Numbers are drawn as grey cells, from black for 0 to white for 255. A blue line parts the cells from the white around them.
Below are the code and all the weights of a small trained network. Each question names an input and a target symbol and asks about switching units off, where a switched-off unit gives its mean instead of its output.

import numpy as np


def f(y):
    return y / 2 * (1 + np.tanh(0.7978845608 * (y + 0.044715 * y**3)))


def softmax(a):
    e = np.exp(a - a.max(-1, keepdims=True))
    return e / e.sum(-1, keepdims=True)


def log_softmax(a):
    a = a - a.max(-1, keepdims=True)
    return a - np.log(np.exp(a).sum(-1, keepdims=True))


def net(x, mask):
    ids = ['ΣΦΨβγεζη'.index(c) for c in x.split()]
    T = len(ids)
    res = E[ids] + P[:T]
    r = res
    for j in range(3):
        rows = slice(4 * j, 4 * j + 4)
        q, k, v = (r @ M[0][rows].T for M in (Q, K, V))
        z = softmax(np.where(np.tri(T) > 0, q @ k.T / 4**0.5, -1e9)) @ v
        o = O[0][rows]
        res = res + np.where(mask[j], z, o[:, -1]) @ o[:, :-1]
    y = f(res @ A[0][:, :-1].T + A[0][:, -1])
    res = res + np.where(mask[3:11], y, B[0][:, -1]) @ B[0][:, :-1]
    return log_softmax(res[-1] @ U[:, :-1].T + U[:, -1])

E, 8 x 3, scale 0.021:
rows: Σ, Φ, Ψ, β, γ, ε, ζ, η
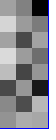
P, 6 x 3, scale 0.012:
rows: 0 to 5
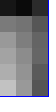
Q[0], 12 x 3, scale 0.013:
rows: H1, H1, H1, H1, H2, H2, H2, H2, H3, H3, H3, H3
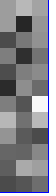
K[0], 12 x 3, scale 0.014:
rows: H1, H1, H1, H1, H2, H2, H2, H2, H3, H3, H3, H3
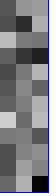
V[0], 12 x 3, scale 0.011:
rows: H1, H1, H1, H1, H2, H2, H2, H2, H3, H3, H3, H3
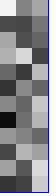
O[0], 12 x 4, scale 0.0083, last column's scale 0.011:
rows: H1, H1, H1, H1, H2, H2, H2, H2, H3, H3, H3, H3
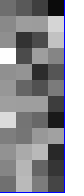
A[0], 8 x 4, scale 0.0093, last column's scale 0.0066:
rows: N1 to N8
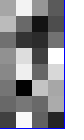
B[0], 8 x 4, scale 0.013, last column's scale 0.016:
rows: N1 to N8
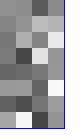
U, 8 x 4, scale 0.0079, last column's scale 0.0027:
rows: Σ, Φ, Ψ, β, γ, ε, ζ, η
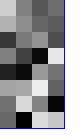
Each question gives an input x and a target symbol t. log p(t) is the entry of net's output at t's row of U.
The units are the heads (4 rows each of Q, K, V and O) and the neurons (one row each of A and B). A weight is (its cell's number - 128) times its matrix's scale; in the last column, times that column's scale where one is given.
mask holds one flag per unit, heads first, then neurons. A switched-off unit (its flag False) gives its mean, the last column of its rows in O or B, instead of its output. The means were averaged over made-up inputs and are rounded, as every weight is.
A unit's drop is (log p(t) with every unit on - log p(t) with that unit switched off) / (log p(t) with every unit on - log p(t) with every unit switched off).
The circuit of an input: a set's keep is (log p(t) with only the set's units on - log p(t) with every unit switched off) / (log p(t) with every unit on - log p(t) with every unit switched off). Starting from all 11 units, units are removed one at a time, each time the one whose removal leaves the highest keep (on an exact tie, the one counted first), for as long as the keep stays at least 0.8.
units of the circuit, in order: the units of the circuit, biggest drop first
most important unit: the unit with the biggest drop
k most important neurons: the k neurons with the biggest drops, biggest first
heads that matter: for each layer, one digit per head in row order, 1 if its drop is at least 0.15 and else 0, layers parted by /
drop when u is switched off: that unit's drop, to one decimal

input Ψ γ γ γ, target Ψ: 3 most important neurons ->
[N8, N6, N4]
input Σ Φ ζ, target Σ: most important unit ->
N6
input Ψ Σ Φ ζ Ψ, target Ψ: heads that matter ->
111
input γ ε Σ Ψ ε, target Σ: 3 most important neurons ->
[N6, N2, N3]
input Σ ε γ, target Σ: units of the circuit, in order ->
[H1, N6]
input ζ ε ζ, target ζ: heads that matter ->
101
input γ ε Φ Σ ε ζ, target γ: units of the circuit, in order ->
[H1, N8]
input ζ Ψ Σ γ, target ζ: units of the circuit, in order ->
[H1, H3]
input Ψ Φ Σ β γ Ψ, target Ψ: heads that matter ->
110
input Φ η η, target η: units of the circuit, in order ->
[N3, N8]
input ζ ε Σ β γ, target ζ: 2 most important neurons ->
[N8, N4]
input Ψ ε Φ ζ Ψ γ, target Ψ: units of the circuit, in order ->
[H1, H2]
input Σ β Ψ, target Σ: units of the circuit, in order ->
[N6, H1]
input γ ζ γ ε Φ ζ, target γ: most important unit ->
H1
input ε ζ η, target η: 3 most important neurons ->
[N4, N6, N3]
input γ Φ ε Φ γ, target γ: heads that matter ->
110
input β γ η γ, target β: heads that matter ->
100
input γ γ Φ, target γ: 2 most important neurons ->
[N6, N8]
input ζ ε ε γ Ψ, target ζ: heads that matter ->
111
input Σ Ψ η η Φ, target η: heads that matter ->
101
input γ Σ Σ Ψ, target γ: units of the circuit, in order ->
[H1]
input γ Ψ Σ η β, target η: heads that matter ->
101
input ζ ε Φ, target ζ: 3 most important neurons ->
[N8, N1, N2]
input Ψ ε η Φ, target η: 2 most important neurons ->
[N3, N8]
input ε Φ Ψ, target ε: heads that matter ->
100
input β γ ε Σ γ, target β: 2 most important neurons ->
[N4, N2]
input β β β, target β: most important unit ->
H2
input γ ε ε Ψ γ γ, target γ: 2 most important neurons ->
[N6, N3]
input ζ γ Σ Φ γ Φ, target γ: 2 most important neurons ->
[N6, N3]
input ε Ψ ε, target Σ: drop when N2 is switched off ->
0.1
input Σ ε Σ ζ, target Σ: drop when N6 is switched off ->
0.2
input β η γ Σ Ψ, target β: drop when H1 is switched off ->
0.4
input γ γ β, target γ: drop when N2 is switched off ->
0.0
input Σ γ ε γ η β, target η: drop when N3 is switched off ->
0.2
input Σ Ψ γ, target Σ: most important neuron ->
[N4]
